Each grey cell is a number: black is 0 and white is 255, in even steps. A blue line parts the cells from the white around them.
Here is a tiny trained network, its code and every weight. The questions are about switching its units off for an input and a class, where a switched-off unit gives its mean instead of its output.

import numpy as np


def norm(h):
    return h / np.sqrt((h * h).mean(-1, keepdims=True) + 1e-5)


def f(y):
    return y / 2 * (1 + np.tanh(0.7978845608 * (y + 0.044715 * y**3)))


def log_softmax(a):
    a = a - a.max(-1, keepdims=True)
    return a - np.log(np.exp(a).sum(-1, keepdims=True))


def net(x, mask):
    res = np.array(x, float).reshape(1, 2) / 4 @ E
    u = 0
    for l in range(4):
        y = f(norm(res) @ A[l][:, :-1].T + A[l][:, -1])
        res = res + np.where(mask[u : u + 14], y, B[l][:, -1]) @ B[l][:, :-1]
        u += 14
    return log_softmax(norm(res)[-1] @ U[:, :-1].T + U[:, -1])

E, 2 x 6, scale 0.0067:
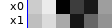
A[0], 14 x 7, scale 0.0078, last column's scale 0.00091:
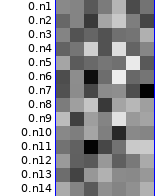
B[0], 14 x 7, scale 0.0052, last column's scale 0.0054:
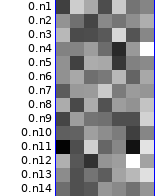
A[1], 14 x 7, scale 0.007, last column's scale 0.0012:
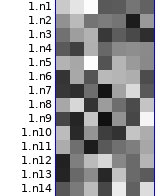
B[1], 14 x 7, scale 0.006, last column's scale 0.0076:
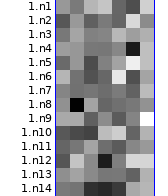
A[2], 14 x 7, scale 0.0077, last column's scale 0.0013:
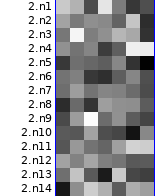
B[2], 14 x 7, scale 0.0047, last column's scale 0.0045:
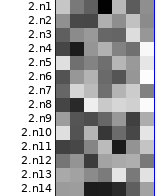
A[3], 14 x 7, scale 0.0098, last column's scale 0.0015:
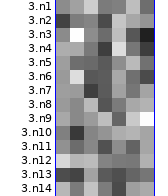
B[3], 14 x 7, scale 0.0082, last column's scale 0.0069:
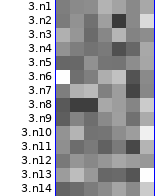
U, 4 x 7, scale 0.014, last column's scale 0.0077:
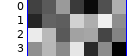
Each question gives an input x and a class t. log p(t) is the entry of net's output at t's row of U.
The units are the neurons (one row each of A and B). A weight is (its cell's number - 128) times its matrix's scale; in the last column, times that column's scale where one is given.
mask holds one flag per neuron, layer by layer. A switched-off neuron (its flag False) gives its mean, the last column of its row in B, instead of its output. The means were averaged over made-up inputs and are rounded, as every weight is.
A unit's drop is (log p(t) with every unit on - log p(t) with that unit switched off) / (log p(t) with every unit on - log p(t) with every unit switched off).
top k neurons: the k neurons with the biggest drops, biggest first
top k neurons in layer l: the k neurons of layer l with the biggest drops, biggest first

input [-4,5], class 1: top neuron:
[1.n9]
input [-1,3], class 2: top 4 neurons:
[1.n12 1.n1 1.n10 2.n1]
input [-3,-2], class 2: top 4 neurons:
[1.n4 1.n5 2.n13 0.n13]
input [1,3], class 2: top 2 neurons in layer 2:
[2.n1 2.n8]
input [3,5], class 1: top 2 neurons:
[1.n4 1.n2]
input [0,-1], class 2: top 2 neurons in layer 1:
[1.n6 1.n5]
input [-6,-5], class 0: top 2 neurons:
[1.n5 1.n12]
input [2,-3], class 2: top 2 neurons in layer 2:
[2.n13 2.n4]
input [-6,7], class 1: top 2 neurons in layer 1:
[1.n9 1.n5]
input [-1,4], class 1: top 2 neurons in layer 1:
[1.n5 1.n6]
